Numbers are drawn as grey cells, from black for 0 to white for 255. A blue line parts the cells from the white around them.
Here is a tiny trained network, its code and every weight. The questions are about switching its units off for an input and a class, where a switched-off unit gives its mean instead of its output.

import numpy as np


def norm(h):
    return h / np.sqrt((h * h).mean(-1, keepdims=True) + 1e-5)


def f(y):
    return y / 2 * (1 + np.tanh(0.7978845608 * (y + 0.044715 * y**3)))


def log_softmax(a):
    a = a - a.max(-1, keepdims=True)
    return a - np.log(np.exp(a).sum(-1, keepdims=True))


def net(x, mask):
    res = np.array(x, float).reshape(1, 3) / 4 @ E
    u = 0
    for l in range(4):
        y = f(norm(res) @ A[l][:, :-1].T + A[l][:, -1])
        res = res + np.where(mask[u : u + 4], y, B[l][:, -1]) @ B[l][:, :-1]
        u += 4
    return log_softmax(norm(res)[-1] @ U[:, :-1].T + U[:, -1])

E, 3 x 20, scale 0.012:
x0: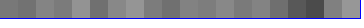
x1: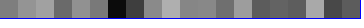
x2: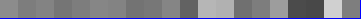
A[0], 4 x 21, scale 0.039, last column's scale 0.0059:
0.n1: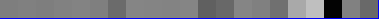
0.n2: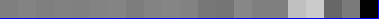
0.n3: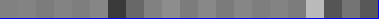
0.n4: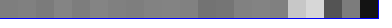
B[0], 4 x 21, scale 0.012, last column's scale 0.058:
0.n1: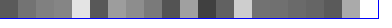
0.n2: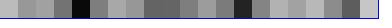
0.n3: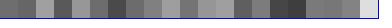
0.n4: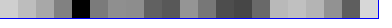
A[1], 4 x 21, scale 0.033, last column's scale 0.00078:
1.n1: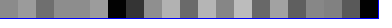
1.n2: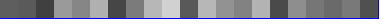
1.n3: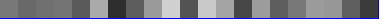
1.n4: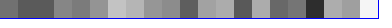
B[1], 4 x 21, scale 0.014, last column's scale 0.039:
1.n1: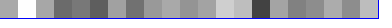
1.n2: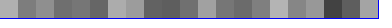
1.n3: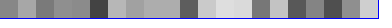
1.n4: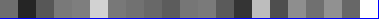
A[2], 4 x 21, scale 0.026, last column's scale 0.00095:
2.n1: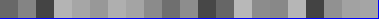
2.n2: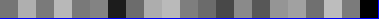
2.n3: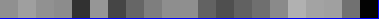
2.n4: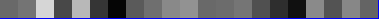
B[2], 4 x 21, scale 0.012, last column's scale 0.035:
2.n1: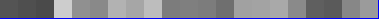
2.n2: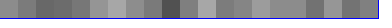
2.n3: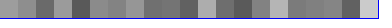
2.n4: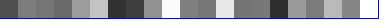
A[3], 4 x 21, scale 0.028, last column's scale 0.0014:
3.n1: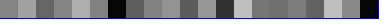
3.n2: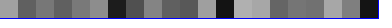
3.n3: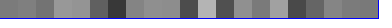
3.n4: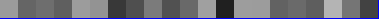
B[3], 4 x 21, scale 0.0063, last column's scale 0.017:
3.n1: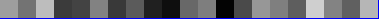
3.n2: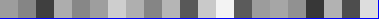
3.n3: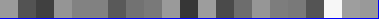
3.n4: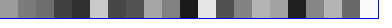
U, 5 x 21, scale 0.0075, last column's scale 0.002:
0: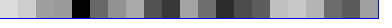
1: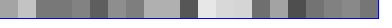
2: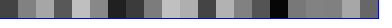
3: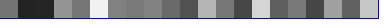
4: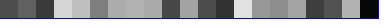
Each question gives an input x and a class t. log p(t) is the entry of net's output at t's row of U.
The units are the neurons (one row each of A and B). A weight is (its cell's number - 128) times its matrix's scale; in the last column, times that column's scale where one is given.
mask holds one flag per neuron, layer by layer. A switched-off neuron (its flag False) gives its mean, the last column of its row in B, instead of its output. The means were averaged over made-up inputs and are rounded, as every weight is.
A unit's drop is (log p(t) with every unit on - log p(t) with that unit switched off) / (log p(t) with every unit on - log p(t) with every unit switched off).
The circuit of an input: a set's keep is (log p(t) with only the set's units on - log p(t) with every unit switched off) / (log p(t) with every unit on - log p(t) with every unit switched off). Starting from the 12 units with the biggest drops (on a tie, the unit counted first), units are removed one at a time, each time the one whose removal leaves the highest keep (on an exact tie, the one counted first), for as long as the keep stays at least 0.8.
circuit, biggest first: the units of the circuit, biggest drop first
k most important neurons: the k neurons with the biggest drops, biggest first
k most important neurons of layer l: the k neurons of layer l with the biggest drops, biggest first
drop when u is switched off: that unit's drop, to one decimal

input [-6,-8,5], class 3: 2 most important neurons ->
(0.n4, 0.n1)
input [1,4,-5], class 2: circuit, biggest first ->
(0.n3)
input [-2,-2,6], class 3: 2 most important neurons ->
(0.n3, 0.n4)
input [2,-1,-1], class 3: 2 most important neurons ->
(0.n3, 0.n2)
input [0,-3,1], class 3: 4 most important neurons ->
(0.n3, 0.n4, 0.n1, 0.n2)
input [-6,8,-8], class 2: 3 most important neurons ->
(0.n3, 0.n1, 2.n4)
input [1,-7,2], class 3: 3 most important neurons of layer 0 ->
(0.n4, 0.n1, 0.n3)
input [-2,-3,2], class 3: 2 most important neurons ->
(0.n3, 0.n4)
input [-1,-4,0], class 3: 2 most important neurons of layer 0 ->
(0.n3, 0.n4)
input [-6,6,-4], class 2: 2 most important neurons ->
(0.n3, 0.n1)
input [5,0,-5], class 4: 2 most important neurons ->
(0.n1, 0.n3)
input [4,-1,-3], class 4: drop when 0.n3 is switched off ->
0.7
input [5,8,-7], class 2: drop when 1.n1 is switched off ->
0.0
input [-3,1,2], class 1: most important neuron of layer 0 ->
(0.n1)
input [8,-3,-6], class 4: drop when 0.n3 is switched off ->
0.8
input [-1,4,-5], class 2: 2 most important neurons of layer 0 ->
(0.n3, 0.n1)
